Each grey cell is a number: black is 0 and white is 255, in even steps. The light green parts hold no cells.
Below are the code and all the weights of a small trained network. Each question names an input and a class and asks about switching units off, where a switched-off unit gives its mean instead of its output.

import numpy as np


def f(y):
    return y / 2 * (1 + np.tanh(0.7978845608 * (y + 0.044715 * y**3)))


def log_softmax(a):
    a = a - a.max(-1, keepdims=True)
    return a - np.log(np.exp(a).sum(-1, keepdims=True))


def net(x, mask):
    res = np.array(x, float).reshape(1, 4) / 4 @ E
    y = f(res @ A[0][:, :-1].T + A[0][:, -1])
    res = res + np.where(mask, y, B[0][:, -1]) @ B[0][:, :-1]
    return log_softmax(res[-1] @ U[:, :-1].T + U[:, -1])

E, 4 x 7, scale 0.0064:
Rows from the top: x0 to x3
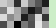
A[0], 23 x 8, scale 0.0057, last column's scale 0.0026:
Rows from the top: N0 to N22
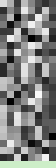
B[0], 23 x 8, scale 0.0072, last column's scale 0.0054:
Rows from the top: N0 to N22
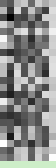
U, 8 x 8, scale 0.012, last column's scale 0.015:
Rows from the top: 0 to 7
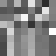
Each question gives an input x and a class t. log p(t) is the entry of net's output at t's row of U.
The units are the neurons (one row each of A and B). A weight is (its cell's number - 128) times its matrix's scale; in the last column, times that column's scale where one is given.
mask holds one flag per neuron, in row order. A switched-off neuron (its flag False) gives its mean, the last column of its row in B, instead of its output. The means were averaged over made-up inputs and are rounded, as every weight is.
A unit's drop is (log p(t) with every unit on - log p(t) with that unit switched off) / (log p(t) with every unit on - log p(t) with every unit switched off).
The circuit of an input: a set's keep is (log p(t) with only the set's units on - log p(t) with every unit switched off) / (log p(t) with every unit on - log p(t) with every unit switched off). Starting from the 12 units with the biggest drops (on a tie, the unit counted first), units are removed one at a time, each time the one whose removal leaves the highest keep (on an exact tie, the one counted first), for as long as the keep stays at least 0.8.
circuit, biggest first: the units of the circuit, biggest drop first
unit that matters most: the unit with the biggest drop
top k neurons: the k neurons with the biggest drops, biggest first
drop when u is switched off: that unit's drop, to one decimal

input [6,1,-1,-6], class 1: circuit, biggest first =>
N16, N7
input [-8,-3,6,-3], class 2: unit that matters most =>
N4
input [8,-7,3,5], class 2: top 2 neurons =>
N11, N21
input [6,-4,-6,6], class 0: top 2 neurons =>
N1, N10
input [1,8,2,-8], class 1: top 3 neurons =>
N16, N7, N17
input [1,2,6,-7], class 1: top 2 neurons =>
N16, N7
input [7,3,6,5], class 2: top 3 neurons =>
N11, N21, N0
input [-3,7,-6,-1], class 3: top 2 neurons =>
N20, N5
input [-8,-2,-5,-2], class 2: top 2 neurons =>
N4, N22
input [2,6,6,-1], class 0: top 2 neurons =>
N12, N18
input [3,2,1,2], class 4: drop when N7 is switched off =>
0.1
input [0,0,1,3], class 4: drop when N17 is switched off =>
0.3
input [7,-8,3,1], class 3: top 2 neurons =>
N8, N6
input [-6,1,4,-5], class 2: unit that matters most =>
N4
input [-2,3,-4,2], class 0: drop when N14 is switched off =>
0.1
